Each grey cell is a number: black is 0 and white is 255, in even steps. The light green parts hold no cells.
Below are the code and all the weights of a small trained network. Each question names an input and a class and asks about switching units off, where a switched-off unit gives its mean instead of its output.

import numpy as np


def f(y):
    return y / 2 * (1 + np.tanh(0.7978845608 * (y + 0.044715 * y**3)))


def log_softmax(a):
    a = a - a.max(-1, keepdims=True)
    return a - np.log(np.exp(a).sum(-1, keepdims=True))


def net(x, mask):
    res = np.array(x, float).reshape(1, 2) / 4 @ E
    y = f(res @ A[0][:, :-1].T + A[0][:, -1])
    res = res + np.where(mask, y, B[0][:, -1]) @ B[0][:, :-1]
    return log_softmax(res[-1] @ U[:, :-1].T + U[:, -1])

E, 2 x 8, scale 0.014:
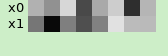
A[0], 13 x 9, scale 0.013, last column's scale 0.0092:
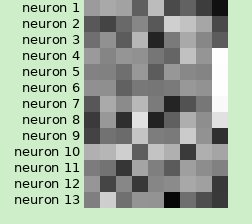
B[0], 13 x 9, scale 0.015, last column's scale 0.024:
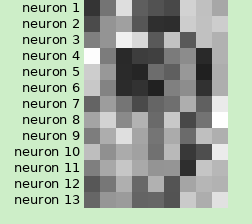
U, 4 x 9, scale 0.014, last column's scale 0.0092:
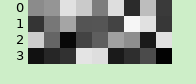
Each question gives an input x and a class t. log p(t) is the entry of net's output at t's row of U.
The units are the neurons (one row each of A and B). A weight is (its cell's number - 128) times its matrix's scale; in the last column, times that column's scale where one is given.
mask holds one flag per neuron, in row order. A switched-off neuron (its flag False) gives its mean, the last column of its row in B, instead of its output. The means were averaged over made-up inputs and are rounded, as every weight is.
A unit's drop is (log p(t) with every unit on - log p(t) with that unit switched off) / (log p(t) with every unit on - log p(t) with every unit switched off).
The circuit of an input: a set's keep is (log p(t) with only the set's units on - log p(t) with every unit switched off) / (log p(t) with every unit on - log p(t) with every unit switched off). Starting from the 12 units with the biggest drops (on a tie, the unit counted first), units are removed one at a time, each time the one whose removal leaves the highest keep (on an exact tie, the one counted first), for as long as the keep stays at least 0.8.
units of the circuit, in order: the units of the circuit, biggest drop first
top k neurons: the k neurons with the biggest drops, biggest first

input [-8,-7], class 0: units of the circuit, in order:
neuron 8
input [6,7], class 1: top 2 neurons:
neuron 2; neuron 8
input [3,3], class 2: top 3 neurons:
neuron 3; neuron 11; neuron 8
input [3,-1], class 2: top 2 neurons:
neuron 3; neuron 11
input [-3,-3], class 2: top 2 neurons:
neuron 2; neuron 7
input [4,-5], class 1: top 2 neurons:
neuron 8; neuron 1
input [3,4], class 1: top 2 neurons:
neuron 8; neuron 12
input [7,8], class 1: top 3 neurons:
neuron 2; neuron 8; neuron 12
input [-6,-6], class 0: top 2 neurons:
neuron 8; neuron 3
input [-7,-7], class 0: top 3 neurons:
neuron 8; neuron 3; neuron 11
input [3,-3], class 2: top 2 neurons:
neuron 3; neuron 11
